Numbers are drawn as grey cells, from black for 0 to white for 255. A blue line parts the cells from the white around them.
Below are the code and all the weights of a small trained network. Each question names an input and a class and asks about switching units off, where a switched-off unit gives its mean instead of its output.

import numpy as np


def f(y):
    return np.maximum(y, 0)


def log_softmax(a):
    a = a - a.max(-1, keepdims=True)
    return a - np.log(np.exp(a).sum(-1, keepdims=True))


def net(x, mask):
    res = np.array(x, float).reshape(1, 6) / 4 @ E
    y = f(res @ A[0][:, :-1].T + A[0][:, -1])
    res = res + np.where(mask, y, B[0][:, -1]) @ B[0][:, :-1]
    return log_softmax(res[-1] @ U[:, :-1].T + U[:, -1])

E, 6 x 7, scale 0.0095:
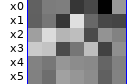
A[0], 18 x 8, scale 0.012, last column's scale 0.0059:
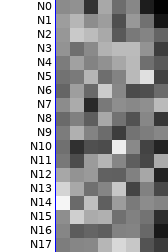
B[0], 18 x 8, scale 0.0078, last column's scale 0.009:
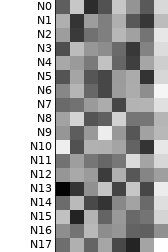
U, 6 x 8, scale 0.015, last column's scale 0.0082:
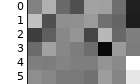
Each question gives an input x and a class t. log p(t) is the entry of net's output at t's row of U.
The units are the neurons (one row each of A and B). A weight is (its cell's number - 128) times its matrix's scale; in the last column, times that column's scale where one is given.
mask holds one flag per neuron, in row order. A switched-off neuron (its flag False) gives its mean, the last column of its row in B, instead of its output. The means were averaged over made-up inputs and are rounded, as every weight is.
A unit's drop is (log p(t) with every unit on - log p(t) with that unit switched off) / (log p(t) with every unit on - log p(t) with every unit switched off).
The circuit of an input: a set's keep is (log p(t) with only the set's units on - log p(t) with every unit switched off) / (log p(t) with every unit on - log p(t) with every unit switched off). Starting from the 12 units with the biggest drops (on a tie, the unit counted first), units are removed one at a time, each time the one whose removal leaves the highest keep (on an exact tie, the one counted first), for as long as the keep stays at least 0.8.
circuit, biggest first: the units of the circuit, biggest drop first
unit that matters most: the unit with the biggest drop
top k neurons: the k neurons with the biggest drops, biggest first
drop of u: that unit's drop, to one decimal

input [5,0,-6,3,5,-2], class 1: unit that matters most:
N10
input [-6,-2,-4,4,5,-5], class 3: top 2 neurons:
[N17 N3]
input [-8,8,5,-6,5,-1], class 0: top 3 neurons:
[N0 N11 N6]
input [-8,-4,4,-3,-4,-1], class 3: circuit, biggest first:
[N17 N3]
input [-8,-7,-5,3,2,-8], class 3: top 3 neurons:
[N17 N3 N4]
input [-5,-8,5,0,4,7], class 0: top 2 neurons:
[N14 N5]
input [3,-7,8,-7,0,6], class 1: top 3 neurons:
[N9 N2 N15]
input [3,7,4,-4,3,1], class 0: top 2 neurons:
[N6 N8]
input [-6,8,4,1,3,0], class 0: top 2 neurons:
[N0 N6]
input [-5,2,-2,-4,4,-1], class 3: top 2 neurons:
[N13 N17]
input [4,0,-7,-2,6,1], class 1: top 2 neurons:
[N10 N17]
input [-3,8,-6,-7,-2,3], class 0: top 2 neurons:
[N0 N13]
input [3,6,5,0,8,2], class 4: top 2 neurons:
[N14 N5]
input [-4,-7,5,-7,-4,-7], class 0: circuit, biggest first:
[N5]
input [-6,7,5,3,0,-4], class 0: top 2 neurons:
[N0 N6]
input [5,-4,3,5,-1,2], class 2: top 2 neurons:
[N13 N17]
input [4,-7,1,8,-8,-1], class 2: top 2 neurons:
[N13 N7]
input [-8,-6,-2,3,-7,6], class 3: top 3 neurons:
[N17 N3 N4]
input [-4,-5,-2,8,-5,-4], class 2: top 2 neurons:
[N13 N7]
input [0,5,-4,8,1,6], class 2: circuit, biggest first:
[N13]
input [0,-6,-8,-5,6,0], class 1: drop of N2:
0.0
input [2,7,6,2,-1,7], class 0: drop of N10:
0.1
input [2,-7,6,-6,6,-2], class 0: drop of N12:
0.2
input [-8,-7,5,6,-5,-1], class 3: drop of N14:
-0.1
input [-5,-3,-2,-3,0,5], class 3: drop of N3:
0.2
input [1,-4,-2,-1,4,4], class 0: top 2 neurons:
[N13 N14]
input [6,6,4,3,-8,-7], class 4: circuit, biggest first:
[N17]
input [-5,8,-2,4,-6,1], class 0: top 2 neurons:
[N0 N6]
